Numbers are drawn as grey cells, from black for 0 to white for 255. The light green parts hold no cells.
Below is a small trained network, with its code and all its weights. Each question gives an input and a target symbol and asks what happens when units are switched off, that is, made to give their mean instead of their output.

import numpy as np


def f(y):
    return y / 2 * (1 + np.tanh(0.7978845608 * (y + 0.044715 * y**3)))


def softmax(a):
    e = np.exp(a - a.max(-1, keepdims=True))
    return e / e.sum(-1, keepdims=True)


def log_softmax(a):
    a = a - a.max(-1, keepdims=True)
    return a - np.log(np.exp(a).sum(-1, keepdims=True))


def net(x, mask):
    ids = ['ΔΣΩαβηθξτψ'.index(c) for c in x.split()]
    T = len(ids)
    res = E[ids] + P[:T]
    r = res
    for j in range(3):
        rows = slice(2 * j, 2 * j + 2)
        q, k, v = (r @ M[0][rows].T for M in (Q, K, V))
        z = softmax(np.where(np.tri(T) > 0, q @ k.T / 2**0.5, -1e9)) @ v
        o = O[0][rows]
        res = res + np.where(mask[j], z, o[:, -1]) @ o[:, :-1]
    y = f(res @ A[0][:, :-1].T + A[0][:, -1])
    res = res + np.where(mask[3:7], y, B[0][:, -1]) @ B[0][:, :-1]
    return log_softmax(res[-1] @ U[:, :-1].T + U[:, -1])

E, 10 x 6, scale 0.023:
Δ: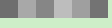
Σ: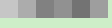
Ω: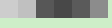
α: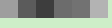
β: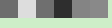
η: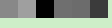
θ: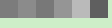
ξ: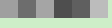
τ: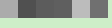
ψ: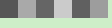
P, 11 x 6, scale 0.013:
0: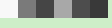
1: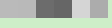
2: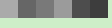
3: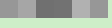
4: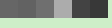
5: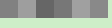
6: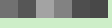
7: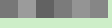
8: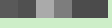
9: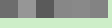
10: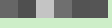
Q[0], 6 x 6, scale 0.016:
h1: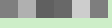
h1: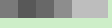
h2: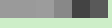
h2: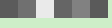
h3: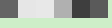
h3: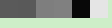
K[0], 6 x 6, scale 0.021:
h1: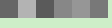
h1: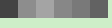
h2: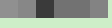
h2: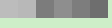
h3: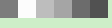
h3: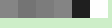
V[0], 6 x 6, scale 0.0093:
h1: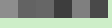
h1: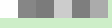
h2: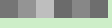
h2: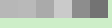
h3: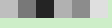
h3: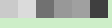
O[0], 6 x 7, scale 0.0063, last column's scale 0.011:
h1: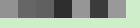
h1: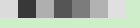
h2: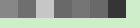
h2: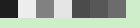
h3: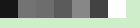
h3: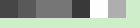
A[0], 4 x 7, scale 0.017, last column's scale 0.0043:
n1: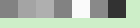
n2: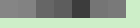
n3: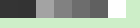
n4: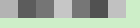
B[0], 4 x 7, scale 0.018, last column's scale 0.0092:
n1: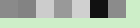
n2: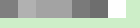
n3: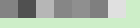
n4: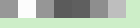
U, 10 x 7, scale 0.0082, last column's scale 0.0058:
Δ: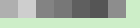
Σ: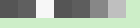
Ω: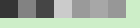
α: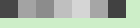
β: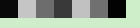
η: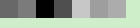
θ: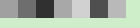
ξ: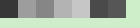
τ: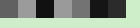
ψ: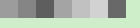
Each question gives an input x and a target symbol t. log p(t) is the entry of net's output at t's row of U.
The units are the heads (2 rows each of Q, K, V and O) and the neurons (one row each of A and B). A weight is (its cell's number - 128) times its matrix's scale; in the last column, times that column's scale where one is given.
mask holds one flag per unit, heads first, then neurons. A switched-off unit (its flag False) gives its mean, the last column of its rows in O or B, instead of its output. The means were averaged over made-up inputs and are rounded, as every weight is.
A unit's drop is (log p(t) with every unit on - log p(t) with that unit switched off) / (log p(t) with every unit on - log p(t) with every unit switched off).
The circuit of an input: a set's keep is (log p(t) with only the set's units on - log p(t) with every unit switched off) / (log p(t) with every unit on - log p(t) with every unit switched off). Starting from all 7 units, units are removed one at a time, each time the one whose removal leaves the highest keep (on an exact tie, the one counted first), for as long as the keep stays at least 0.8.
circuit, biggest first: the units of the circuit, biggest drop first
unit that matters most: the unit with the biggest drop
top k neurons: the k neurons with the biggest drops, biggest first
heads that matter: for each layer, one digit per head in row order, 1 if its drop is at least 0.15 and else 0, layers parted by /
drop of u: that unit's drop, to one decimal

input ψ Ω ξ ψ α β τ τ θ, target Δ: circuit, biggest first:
h3, n4
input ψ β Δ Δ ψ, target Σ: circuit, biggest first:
n3
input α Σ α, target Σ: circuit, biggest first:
h3, n3
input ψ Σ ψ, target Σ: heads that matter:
101
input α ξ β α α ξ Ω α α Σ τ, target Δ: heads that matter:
001
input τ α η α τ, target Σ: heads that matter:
000
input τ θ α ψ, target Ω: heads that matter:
100
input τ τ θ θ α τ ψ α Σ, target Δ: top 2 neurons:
n4, n3
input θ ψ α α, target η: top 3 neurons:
n2, n3, n1
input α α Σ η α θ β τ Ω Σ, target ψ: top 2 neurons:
n4, n1
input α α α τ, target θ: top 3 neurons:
n1, n4, n2
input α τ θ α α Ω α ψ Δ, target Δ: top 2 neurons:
n4, n3
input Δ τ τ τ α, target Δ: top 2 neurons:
n4, n2
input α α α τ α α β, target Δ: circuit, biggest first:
h3
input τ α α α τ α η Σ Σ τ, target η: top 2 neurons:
n2, n1
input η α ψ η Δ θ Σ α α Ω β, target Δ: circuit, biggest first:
h3, n3
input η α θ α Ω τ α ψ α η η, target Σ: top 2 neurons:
n3, n4
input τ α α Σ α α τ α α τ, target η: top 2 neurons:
n2, n3
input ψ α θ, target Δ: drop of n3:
0.1
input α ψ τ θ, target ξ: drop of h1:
0.1
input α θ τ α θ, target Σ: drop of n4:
0.0
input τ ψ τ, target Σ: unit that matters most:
h3
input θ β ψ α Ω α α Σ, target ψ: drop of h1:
-0.1
